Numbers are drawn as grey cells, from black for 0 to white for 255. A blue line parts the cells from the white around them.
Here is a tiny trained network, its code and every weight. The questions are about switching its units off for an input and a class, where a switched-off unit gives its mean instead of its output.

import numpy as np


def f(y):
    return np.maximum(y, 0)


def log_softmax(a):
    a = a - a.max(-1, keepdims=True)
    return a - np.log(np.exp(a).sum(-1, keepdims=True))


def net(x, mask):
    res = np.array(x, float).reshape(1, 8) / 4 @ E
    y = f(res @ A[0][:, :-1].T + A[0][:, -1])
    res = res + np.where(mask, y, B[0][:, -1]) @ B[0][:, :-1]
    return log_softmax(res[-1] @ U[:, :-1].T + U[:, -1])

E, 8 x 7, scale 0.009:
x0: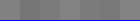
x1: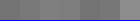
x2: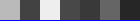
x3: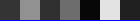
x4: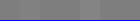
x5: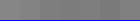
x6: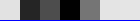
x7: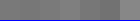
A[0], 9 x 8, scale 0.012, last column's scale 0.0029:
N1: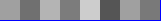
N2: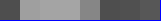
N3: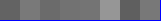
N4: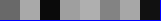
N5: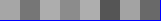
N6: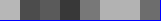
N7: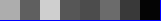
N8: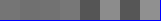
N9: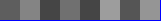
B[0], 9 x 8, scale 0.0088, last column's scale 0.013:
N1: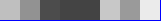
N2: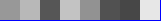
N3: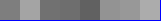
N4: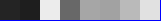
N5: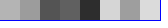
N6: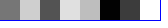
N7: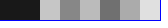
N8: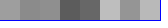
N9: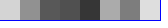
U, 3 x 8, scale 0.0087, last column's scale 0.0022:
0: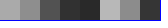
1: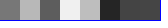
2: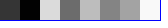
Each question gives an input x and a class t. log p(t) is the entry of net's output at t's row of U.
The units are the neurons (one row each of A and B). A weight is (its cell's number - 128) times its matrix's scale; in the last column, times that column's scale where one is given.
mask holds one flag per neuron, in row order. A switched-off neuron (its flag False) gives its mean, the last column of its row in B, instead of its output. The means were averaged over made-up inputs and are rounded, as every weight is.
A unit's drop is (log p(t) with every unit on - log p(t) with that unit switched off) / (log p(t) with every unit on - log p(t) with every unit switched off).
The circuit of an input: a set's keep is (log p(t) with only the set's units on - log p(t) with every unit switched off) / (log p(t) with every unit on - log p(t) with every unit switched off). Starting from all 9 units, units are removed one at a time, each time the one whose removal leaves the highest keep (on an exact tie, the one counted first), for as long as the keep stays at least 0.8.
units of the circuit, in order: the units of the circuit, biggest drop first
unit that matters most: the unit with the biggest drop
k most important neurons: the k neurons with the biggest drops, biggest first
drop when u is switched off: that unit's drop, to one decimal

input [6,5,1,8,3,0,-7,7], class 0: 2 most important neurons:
(N9 N6)
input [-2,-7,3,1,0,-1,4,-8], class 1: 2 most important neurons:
(N6 N4)
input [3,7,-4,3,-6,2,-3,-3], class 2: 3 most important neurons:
(N6 N4 N1)
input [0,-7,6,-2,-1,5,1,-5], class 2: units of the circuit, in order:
(N7)
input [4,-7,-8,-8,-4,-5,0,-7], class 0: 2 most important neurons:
(N1 N5)
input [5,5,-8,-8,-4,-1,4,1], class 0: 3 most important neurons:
(N1 N5 N7)
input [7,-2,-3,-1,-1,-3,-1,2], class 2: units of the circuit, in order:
(N6 N9)
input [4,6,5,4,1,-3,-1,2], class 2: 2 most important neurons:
(N7 N1)
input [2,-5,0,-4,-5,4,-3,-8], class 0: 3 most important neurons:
(N6 N1 N5)
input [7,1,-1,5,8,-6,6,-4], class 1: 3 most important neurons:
(N6 N1 N5)
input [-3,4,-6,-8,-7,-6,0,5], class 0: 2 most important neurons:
(N1 N5)
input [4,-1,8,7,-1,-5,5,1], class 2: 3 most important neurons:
(N7 N1 N5)
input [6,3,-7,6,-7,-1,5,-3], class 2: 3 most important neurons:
(N4 N1 N5)
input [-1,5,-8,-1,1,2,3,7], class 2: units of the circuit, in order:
(N4)
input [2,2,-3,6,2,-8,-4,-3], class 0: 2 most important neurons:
(N6 N9)
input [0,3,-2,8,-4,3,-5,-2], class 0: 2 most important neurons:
(N9 N6)
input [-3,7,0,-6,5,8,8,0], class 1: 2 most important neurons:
(N6 N9)
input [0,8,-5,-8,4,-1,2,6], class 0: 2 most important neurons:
(N1 N5)
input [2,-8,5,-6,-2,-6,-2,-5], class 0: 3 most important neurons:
(N1 N5 N4)
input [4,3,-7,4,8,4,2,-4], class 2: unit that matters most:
N4
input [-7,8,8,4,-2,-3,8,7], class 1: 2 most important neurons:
(N6 N4)
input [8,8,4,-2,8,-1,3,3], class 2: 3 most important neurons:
(N2 N7 N9)
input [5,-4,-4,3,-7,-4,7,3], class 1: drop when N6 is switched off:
0.9
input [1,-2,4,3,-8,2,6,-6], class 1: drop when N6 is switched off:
0.8
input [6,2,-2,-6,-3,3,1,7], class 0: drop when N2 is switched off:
0.0
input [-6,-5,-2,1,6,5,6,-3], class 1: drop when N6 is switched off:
0.3
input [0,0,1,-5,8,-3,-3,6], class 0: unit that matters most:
N6
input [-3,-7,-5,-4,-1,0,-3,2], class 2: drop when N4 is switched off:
0.9
